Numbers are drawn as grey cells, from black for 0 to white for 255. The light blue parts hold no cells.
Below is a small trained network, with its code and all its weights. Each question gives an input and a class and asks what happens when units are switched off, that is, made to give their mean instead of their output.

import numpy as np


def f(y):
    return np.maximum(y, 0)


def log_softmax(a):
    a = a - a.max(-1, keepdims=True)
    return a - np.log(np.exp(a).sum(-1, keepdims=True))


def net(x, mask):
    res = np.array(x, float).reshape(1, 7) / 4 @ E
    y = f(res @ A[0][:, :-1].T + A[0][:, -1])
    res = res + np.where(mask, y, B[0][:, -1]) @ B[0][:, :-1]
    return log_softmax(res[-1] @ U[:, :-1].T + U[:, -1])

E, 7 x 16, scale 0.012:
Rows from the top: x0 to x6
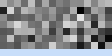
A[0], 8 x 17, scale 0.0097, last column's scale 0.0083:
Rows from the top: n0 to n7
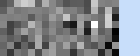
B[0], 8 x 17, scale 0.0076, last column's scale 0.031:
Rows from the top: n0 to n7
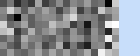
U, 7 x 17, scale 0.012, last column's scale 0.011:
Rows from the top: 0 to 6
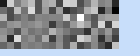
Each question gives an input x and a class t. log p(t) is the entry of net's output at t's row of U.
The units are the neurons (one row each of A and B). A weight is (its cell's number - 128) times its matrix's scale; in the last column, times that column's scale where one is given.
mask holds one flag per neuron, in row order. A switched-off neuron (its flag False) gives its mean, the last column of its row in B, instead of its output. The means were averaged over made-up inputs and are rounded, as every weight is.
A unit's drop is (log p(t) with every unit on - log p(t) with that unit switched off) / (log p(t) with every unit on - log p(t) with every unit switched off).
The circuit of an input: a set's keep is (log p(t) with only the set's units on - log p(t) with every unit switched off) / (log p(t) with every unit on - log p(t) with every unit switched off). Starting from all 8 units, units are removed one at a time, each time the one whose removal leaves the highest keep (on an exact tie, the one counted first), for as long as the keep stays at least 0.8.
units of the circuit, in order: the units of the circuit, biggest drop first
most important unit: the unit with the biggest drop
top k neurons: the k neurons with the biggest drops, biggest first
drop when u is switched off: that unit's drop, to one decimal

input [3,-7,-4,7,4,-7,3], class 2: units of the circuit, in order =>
[n6]
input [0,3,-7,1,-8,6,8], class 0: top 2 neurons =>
[n0; n3]
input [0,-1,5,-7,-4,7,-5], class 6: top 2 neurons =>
[n6; n3]
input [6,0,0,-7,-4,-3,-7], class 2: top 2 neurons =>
[n6; n4]
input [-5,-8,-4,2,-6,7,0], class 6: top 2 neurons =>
[n6; n3]
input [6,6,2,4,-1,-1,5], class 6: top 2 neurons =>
[n0; n3]
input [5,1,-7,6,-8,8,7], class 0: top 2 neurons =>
[n6; n0]
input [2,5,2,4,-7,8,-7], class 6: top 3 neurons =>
[n6; n7; n1]
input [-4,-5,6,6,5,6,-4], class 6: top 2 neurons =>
[n6; n7]
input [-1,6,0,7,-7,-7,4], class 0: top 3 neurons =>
[n6; n3; n1]
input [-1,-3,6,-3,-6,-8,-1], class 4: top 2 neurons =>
[n3; n4]
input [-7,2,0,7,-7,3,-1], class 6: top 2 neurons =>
[n3; n6]
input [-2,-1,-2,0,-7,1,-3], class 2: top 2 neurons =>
[n0; n4]
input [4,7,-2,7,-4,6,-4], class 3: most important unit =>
n3
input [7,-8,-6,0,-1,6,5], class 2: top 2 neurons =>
[n6; n0]
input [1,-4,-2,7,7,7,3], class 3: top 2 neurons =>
[n3; n6]
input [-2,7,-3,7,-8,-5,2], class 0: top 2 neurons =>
[n6; n3]
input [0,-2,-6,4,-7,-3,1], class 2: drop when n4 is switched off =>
0.1
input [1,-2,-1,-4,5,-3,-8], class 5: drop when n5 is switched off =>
0.0
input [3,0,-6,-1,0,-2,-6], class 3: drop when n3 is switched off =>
0.8
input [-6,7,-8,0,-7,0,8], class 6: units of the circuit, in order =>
[n0]
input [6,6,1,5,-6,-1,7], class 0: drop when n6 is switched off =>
0.2
